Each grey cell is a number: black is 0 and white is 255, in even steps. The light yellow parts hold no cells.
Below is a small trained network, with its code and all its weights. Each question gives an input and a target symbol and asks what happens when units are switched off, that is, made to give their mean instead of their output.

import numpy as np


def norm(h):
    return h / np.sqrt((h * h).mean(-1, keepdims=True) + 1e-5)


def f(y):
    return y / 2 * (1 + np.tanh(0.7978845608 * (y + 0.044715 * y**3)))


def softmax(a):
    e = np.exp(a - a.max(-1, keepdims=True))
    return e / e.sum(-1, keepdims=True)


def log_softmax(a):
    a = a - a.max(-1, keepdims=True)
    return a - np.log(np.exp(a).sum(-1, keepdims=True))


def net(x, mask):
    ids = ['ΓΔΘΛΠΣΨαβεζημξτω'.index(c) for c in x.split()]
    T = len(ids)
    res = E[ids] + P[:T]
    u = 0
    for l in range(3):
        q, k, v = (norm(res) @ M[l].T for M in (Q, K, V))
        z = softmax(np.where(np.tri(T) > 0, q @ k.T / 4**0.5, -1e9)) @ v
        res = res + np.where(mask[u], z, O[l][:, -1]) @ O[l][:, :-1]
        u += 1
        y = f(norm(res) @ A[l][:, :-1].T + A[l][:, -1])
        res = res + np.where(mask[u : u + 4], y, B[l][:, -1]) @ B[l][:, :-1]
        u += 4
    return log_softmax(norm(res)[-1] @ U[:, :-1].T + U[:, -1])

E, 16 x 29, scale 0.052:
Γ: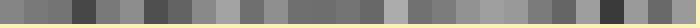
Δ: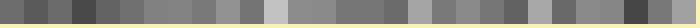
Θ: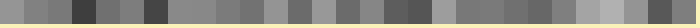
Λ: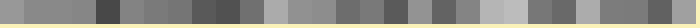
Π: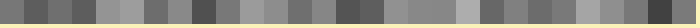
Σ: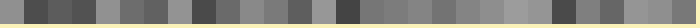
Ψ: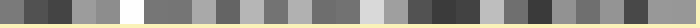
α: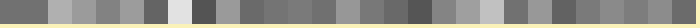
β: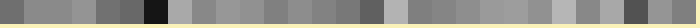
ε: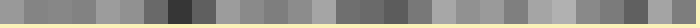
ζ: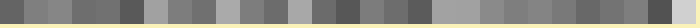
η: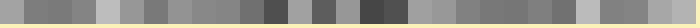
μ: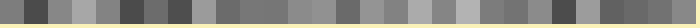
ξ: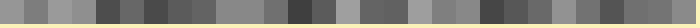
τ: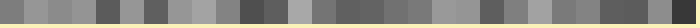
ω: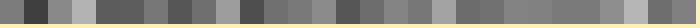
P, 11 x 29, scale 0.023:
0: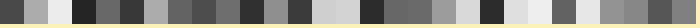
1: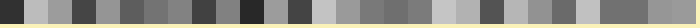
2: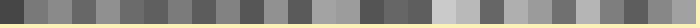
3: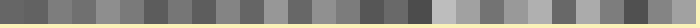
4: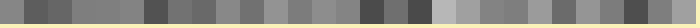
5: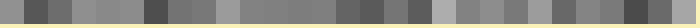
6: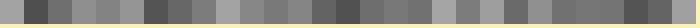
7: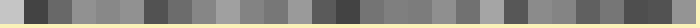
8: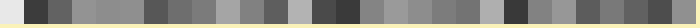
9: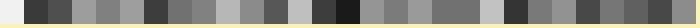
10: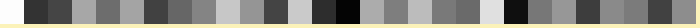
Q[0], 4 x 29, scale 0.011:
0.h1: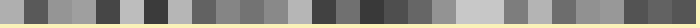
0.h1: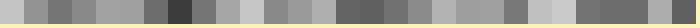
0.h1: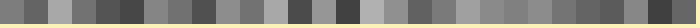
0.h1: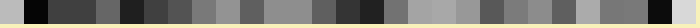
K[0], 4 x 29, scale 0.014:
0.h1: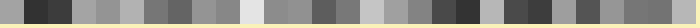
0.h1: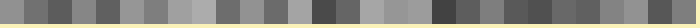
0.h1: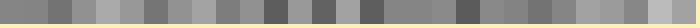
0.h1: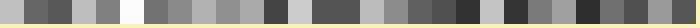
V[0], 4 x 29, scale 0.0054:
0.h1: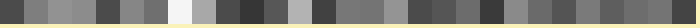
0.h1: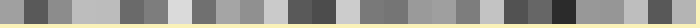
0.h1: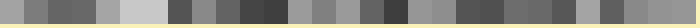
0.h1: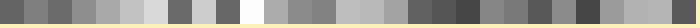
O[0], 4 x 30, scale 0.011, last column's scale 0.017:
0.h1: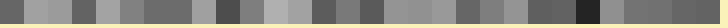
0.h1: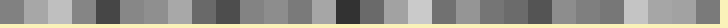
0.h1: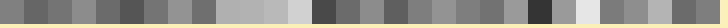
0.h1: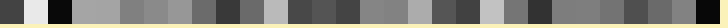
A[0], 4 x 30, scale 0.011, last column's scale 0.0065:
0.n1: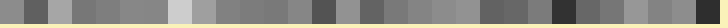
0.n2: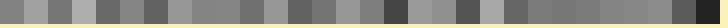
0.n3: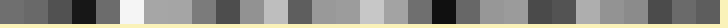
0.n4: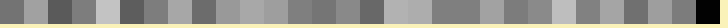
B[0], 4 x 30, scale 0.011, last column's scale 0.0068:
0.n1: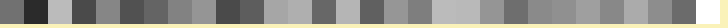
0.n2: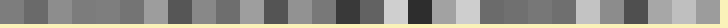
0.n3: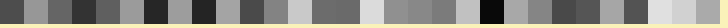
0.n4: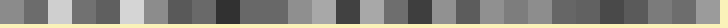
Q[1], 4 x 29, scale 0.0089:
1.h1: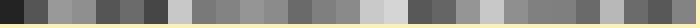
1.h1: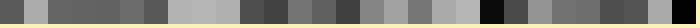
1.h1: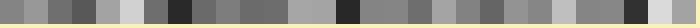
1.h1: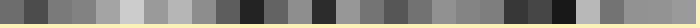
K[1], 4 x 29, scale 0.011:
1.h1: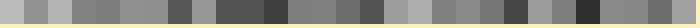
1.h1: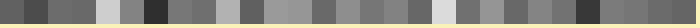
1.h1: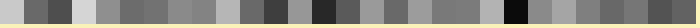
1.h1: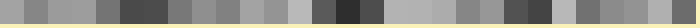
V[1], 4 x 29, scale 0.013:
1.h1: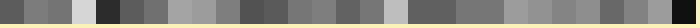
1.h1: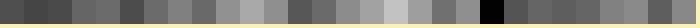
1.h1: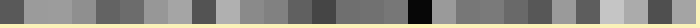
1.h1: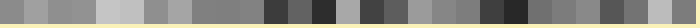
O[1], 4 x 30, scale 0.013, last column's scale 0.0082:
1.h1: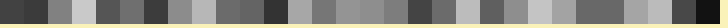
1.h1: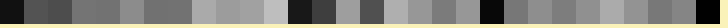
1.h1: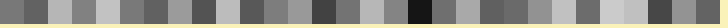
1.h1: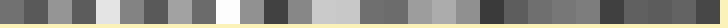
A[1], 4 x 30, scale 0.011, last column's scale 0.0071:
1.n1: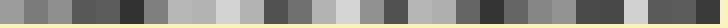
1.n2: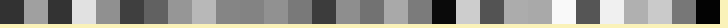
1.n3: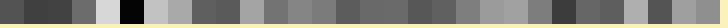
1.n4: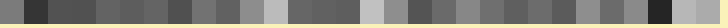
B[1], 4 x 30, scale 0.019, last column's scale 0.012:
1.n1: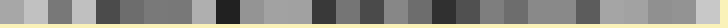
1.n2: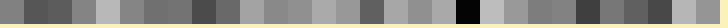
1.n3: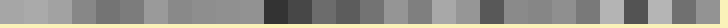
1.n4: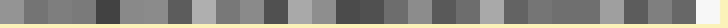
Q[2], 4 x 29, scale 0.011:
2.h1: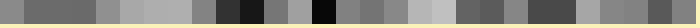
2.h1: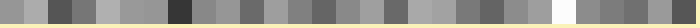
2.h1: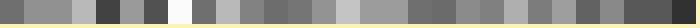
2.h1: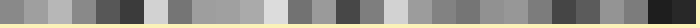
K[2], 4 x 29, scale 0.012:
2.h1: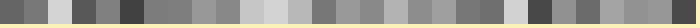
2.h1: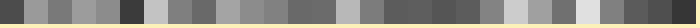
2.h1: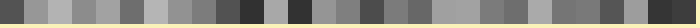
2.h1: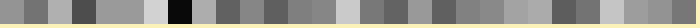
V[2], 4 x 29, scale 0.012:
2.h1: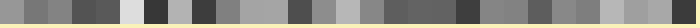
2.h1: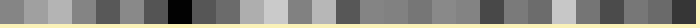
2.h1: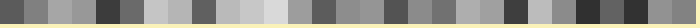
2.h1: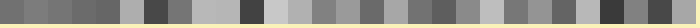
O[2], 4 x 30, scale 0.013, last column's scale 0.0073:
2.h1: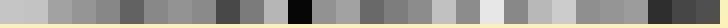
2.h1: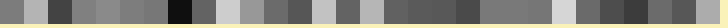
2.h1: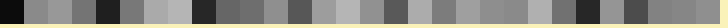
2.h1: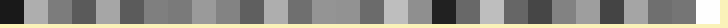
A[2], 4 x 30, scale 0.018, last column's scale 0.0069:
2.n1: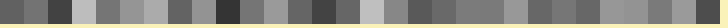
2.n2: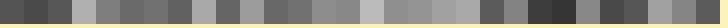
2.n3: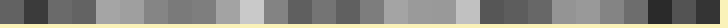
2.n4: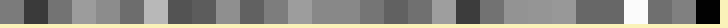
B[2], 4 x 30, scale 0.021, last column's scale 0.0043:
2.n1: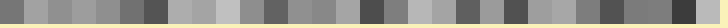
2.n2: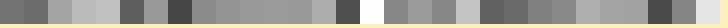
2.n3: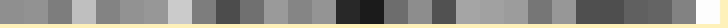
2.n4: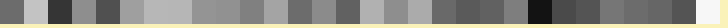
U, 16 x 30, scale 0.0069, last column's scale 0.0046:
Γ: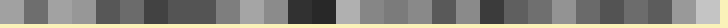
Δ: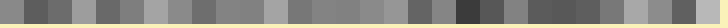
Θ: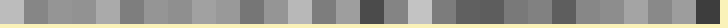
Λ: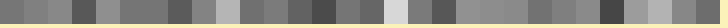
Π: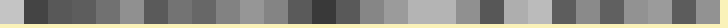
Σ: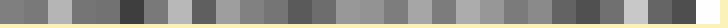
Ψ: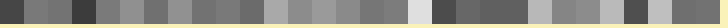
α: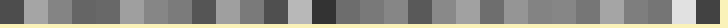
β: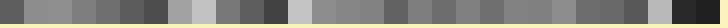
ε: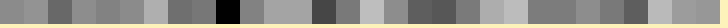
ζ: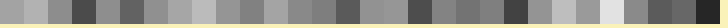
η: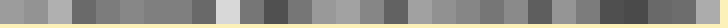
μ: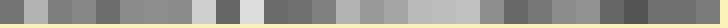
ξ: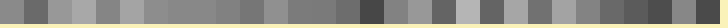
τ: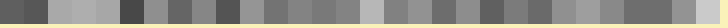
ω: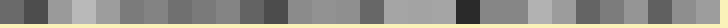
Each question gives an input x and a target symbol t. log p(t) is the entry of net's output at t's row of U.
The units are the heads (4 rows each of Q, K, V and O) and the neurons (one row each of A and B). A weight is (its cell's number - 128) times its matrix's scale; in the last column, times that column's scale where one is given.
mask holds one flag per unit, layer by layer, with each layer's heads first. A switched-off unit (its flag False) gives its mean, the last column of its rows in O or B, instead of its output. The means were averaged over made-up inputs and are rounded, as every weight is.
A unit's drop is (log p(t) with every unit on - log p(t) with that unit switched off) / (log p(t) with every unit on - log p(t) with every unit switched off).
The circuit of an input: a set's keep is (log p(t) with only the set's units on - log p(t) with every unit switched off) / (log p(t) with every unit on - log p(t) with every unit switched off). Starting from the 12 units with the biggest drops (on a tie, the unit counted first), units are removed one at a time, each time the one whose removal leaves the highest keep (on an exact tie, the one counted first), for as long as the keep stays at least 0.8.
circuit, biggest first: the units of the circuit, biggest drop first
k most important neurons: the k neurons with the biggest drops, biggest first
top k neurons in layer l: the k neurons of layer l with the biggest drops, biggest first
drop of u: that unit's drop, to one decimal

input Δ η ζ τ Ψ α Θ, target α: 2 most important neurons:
[0.n3, 0.n2]
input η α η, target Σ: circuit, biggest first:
[0.h1, 2.h1]
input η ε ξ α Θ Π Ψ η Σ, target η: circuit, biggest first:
[1.h1, 0.h1]
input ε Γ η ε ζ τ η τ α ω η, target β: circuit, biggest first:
[0.h1, 1.h1]
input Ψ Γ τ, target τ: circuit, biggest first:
[1.h1, 2.n2, 0.h1]
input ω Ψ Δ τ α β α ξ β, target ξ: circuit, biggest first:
[1.h1, 2.n3]
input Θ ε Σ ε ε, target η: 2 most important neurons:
[1.n1, 1.n4]
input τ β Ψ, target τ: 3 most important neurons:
[2.n2, 1.n1, 0.n3]
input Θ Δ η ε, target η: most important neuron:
[0.n1]
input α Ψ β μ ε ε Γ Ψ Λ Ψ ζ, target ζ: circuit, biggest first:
[1.h1, 2.h1]
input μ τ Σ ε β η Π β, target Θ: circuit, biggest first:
[2.h1, 1.h1, 1.n1]
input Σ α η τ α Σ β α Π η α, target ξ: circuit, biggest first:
[0.h1, 1.h1, 2.n3]
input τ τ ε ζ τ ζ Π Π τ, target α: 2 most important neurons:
[0.n1, 1.n1]
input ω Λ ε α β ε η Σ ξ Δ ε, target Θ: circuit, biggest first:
[0.h1, 2.h1, 1.n1, 1.h1]
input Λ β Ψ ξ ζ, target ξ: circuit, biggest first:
[1.h1, 2.n3]
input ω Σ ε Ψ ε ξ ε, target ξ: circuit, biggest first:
[0.h1, 1.h1, 2.n3]
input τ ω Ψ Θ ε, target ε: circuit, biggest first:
[0.h1]
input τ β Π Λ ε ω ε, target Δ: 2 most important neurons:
[2.n4, 1.n2]
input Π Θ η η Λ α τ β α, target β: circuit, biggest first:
[1.h1, 0.h1]
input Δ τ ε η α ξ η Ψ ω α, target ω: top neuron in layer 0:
[0.n2]
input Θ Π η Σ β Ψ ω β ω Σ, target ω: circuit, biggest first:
[1.h1, 1.n2, 2.n1]
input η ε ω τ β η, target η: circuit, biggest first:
[0.h1, 2.h1]
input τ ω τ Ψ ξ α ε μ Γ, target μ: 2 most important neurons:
[2.n1, 2.n2]
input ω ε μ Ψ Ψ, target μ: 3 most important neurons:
[2.n1, 0.n3, 2.n2]
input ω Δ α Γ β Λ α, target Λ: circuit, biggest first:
[0.h1, 2.h1, 1.h1]
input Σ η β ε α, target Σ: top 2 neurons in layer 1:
[1.n4, 1.n1]
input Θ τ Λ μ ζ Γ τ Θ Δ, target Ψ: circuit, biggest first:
[2.h1]
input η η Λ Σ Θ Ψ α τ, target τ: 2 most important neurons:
[2.n2, 0.n2]
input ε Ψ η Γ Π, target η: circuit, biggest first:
[1.h1, 0.h1, 0.n3]
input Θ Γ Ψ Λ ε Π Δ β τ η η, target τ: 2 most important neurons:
[2.n2, 0.n4]
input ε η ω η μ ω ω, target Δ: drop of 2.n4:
0.7
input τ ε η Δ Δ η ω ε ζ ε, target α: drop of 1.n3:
0.0
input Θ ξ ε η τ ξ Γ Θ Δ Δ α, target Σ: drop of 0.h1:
0.1
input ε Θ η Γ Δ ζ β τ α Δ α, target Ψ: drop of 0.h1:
1.0
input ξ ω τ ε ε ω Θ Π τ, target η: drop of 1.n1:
0.1
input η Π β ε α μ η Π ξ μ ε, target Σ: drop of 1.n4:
0.1
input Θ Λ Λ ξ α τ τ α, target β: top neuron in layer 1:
[1.n1]
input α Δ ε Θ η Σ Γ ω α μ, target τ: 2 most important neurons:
[2.n2, 1.n1]
